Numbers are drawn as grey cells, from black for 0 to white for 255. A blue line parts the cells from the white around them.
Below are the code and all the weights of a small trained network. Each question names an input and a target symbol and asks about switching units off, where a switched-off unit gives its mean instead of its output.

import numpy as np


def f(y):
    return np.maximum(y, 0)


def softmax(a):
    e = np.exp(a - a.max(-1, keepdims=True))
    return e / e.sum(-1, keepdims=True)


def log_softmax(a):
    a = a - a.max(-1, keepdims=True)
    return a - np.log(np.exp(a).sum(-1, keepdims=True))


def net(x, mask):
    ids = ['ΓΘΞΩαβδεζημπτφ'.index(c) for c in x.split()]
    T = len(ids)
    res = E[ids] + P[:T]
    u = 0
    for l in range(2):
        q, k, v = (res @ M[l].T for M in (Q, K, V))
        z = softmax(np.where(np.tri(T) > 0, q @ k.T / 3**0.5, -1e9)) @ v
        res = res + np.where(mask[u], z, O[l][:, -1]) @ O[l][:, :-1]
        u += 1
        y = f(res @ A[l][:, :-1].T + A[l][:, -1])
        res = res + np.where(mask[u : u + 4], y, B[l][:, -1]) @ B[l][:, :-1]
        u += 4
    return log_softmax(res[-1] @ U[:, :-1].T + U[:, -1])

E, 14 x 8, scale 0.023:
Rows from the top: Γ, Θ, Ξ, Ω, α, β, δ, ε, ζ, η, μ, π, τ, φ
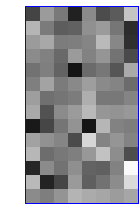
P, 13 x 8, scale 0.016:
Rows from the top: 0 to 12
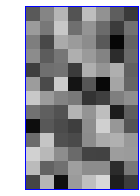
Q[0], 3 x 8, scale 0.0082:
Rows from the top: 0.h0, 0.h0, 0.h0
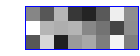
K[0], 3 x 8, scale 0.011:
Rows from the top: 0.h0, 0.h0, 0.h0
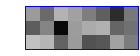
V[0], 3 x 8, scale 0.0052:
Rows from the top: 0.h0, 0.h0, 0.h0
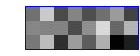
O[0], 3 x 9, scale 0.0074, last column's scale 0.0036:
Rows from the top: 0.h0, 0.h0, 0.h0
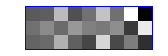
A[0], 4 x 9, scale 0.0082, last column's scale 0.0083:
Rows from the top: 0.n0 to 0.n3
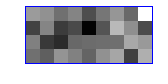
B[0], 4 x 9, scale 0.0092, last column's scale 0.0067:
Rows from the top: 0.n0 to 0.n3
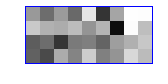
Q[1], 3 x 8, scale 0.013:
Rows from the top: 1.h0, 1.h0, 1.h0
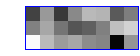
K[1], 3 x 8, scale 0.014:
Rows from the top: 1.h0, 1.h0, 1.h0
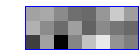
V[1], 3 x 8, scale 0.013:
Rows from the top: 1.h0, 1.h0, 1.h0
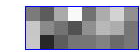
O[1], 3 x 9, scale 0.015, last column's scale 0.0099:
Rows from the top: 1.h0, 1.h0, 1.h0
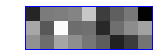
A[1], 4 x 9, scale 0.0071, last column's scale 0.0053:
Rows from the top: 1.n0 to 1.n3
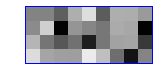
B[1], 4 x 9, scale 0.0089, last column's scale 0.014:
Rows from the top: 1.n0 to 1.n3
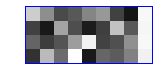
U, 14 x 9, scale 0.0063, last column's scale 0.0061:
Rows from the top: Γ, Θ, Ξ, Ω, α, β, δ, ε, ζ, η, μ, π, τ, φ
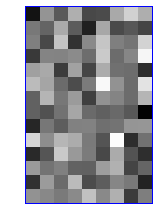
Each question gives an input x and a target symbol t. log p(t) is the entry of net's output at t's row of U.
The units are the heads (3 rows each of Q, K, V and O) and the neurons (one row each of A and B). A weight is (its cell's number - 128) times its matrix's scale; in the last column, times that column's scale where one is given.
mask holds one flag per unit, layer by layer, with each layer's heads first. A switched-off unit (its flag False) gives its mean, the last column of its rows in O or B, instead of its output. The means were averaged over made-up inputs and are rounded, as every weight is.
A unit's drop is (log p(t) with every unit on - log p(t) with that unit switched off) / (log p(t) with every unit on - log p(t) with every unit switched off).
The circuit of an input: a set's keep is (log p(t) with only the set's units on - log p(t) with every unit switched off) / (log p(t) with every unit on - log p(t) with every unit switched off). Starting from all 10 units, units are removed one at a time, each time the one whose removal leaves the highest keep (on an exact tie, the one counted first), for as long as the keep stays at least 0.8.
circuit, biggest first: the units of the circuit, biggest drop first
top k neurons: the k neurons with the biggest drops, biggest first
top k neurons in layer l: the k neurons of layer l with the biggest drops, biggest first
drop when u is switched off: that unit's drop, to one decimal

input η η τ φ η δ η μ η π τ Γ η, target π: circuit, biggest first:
1.n1; 1.h0; 1.n0
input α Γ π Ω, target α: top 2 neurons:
1.n3; 1.n1
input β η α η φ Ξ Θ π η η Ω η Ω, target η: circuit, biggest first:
1.h0
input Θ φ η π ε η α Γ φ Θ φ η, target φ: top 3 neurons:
1.n0; 1.n1; 1.n3
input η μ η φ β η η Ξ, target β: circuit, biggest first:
1.n1; 1.n2
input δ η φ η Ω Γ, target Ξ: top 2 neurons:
0.n1; 1.n3
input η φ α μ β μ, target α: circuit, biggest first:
1.h0; 1.n3
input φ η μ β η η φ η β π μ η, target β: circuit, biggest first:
1.n1; 1.n2
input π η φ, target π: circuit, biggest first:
1.n1; 1.h0; 1.n0; 1.n3
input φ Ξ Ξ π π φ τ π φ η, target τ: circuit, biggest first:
0.n1; 1.h0; 1.n3; 0.n2
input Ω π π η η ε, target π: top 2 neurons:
1.n1; 1.n0
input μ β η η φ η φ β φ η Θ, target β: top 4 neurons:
1.n1; 0.n0; 1.n2; 1.n3
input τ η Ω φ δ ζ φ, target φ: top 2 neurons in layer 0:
0.n0; 0.n1
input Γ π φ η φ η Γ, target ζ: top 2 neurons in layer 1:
1.n0; 1.n3
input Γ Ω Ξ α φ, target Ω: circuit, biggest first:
1.h0; 0.h0; 1.n1
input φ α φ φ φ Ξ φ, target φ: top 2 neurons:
1.n0; 1.n3
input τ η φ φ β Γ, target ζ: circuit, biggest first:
1.h0
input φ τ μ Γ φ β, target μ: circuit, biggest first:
1.h0; 1.n0
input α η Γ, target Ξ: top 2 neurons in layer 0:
0.n1; 0.n2
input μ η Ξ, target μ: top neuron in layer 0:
0.n3
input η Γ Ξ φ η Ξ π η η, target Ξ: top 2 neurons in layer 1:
1.n3; 1.n0
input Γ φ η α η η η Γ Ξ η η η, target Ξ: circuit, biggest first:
1.h0; 0.h0
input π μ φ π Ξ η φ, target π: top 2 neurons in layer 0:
0.n0; 0.n2
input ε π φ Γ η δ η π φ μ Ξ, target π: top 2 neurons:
1.n1; 1.n0
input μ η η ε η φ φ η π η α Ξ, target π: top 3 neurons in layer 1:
1.n1; 1.n0; 1.n2
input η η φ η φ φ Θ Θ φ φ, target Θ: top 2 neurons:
0.n1; 1.n2
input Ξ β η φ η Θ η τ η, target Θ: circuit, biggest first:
1.h0
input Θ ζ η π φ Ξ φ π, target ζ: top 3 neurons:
1.n3; 1.n0; 1.n1
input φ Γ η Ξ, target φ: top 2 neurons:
1.n0; 1.n1
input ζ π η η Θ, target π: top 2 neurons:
1.n1; 1.n0
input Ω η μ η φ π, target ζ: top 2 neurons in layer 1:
1.n0; 1.n3
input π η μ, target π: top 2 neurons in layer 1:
1.n1; 1.n0
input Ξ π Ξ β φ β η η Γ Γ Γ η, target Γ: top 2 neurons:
0.n2; 1.n1
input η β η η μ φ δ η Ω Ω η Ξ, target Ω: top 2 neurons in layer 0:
0.n3; 0.n2
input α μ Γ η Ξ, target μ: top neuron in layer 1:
1.n0
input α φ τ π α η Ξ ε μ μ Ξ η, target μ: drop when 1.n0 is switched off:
0.2
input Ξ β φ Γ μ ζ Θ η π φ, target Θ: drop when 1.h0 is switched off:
1.0
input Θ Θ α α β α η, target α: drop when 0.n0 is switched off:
0.0
